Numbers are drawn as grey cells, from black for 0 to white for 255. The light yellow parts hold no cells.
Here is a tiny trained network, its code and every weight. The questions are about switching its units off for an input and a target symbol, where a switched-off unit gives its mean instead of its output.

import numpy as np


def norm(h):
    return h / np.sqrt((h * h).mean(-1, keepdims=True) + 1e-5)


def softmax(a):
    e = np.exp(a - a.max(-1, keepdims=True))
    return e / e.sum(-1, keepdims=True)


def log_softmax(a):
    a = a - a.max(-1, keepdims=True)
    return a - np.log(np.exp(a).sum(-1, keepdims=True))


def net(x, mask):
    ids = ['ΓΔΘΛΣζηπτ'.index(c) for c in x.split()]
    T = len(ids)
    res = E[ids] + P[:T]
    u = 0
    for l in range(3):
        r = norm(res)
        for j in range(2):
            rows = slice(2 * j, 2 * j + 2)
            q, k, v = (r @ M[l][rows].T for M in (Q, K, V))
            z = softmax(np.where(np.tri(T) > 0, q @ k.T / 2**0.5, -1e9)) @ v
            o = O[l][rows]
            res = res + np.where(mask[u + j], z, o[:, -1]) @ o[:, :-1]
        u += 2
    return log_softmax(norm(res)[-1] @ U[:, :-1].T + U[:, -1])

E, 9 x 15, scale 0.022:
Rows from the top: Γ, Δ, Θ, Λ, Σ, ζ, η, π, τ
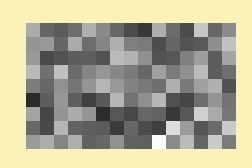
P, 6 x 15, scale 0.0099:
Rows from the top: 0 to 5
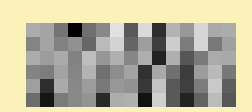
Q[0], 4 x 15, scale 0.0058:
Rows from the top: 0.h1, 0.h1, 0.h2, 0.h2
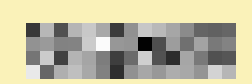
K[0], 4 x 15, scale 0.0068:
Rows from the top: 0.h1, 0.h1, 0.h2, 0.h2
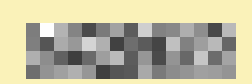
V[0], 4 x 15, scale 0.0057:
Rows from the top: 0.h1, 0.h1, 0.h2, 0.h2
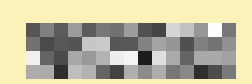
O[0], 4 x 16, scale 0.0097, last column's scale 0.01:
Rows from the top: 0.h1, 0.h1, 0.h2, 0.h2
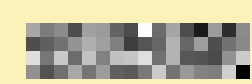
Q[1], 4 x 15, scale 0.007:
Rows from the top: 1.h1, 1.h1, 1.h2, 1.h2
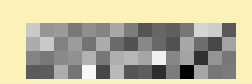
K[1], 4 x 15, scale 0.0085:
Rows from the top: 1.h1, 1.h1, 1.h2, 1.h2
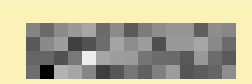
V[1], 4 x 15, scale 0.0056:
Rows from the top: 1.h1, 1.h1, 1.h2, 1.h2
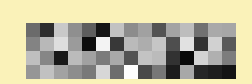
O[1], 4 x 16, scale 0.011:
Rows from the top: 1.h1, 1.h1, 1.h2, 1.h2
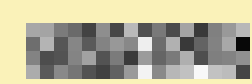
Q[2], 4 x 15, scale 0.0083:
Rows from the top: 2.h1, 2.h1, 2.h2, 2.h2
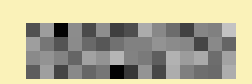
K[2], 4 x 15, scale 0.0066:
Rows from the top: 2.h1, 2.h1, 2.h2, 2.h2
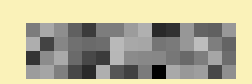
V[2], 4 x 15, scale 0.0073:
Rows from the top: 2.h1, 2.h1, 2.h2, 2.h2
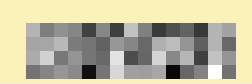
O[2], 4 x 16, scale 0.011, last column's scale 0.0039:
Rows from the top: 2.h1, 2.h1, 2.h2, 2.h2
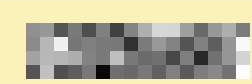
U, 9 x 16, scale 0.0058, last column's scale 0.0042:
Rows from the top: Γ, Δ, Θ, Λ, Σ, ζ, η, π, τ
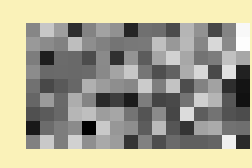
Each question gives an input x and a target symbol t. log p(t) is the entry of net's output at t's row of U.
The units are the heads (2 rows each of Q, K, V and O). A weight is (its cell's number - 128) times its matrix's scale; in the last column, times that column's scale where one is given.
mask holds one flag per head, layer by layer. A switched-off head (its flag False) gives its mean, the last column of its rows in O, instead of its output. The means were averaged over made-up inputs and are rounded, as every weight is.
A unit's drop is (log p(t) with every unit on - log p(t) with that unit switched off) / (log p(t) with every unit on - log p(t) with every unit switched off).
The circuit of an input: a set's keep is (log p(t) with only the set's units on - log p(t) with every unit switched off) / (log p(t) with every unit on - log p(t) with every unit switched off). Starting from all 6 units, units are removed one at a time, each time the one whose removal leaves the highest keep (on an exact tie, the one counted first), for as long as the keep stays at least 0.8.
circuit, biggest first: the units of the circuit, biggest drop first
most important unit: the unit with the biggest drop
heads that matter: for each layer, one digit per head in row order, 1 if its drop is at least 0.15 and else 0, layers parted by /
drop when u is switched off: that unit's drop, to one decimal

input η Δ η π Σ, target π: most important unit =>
1.h2
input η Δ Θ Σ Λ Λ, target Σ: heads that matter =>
10 / 00 / 00
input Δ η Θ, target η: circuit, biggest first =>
1.h2; 2.h1
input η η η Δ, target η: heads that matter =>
00 / 01 / 10
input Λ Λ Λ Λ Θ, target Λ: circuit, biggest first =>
1.h2; 0.h1
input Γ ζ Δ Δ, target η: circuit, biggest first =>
1.h1; 0.h1; 2.h1
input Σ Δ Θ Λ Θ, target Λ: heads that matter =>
11 / 01 / 00
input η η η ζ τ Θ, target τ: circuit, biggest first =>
2.h2; 1.h1
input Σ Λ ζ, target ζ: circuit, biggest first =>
2.h2; 1.h2; 0.h2
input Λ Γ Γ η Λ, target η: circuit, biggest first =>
1.h2; 2.h1; 0.h1
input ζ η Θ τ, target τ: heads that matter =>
00 / 10 / 01
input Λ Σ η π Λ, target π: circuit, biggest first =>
1.h2; 0.h2
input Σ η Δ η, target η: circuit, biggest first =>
1.h2; 2.h2
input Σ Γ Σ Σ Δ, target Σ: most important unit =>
0.h1
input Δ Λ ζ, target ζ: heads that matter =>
10 / 01 / 01
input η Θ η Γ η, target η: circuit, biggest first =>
1.h2; 2.h2; 2.h1
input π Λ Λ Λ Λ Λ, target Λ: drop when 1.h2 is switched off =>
0.3
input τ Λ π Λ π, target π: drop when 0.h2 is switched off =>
0.3
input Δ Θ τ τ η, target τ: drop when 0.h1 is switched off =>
0.0
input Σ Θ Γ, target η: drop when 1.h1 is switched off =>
0.2
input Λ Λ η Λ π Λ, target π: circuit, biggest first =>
1.h2
